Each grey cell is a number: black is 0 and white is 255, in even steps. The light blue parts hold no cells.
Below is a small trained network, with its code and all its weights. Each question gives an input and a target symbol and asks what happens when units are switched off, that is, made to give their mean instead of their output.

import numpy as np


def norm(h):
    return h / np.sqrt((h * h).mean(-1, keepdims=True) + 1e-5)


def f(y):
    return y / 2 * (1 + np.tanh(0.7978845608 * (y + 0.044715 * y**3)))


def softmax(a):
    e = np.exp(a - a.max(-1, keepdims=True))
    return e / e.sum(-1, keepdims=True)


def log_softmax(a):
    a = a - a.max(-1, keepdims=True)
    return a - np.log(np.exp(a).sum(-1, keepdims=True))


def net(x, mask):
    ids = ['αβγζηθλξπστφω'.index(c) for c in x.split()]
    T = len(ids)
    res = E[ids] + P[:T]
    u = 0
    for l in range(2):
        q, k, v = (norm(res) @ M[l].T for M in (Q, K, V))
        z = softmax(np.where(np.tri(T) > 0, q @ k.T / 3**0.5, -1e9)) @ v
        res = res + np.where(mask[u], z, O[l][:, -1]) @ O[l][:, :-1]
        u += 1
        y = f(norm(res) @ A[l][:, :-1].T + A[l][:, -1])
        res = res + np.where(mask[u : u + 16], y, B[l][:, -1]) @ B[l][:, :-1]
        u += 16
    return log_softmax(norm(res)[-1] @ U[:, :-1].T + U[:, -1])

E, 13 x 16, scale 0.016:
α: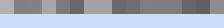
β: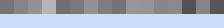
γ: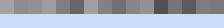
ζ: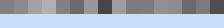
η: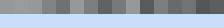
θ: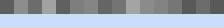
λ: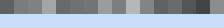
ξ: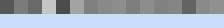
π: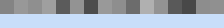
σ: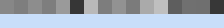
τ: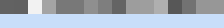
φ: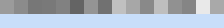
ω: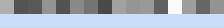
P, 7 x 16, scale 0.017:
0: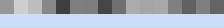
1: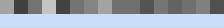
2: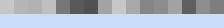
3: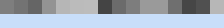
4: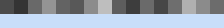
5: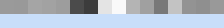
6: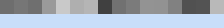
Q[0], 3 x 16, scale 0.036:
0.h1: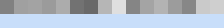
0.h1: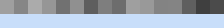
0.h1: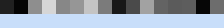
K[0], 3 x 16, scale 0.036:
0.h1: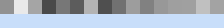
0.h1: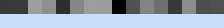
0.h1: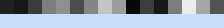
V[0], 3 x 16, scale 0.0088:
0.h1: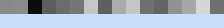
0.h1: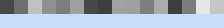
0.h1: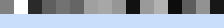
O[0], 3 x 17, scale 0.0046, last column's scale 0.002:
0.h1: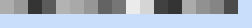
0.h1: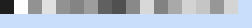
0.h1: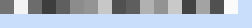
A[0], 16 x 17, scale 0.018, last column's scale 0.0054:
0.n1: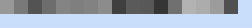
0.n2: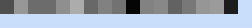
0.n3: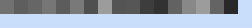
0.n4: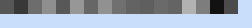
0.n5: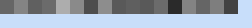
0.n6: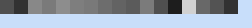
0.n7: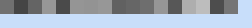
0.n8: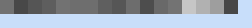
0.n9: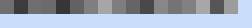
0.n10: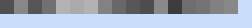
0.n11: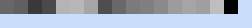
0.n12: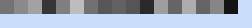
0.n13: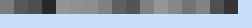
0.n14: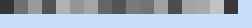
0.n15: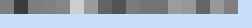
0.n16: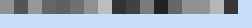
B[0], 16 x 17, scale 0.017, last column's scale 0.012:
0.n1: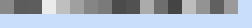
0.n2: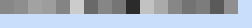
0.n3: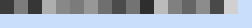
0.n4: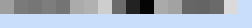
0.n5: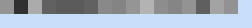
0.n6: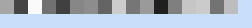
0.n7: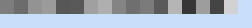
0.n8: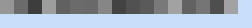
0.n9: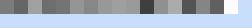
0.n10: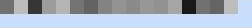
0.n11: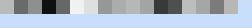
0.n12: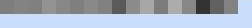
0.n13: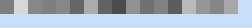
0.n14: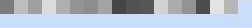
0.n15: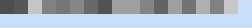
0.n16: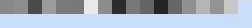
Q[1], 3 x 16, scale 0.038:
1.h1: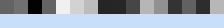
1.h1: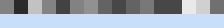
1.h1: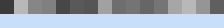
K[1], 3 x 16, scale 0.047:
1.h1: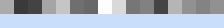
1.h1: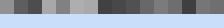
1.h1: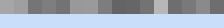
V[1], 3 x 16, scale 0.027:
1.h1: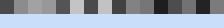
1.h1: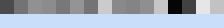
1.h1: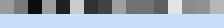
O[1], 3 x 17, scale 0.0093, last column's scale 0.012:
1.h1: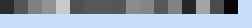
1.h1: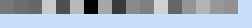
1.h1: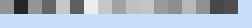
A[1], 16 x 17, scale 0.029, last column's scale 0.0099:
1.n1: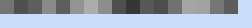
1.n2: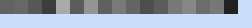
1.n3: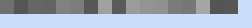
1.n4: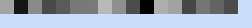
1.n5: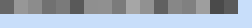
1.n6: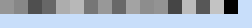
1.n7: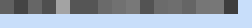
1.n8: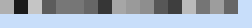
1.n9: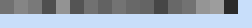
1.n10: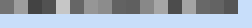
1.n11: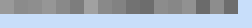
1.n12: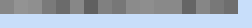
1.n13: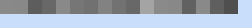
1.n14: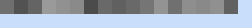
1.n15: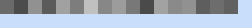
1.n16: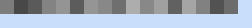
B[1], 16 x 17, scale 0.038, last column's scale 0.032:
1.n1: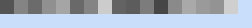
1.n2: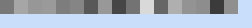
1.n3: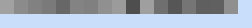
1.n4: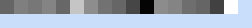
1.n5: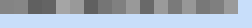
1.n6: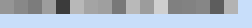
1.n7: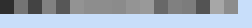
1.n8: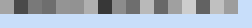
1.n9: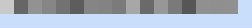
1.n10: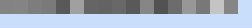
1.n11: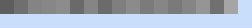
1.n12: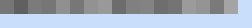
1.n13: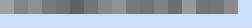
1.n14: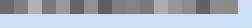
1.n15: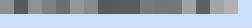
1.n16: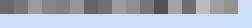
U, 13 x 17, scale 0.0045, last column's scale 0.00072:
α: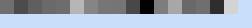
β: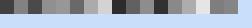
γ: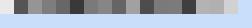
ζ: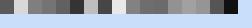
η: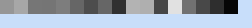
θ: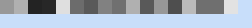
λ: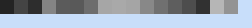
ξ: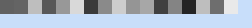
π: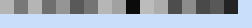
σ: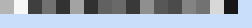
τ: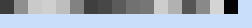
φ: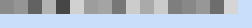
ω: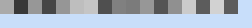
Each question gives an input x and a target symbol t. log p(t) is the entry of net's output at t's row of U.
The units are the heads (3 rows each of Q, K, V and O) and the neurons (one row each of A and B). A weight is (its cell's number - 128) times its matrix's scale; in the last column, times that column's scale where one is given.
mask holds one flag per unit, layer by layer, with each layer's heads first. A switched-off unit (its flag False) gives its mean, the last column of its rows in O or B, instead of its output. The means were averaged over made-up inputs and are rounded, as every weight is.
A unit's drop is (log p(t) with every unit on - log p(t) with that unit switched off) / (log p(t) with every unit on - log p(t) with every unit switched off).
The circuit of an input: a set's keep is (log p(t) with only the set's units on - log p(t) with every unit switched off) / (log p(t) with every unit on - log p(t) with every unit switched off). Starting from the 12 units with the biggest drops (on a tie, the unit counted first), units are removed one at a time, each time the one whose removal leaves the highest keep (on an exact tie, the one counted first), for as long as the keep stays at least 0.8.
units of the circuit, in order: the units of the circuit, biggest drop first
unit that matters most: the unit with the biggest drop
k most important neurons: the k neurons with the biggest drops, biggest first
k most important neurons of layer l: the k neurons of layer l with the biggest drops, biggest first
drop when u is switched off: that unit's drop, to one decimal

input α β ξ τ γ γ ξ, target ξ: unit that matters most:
0.n10
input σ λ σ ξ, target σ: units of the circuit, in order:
1.h1, 0.n10, 0.n4, 1.n4
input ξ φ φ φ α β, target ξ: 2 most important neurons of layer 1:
1.n16, 1.n4
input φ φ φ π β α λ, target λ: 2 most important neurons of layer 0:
0.n10, 0.n9
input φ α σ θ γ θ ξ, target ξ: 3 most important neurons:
0.n10, 0.n15, 1.n4
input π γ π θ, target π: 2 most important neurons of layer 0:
0.n10, 0.n8
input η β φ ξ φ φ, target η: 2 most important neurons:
1.n2, 0.n12
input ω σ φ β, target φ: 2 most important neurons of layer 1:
1.n6, 1.n4
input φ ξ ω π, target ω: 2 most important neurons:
1.n4, 1.n15
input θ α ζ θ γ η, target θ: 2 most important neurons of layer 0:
0.n10, 0.n4
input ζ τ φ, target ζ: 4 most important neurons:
0.n4, 1.n4, 0.n9, 1.n1
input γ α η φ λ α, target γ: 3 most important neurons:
0.n3, 0.n9, 0.n4
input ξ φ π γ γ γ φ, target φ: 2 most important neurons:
0.n14, 1.n6
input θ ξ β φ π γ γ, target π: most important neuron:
1.n4
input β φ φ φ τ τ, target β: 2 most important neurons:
0.n8, 0.n6
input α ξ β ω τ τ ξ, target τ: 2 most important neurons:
1.n4, 1.n14
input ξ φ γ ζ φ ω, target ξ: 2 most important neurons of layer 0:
0.n6, 0.n4
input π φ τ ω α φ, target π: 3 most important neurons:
1.n3, 1.n4, 0.n4
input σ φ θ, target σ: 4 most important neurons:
1.n4, 0.n4, 0.n9, 1.n1
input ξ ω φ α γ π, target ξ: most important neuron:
1.n16
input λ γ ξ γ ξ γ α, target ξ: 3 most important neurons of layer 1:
1.n4, 1.n1, 1.n6
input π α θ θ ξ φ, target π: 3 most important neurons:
0.n10, 1.n3, 1.n4
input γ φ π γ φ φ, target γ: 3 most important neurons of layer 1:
1.n4, 1.n9, 1.n1
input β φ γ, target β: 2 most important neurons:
0.n8, 0.n4
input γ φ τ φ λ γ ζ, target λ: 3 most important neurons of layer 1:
1.n4, 1.n7, 1.n1
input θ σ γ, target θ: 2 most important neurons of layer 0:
0.n4, 0.n9
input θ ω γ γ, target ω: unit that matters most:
0.h1
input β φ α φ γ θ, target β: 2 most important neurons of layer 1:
1.n4, 1.n12
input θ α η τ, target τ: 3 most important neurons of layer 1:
1.n4, 1.n1, 1.n8
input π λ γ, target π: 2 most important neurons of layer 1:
1.n3, 1.n4
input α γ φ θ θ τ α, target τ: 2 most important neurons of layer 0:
0.n10, 0.n15
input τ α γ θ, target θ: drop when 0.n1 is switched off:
0.1
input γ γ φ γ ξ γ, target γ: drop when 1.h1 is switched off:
0.7
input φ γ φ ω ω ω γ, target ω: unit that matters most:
1.n8
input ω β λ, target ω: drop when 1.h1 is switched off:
0.2
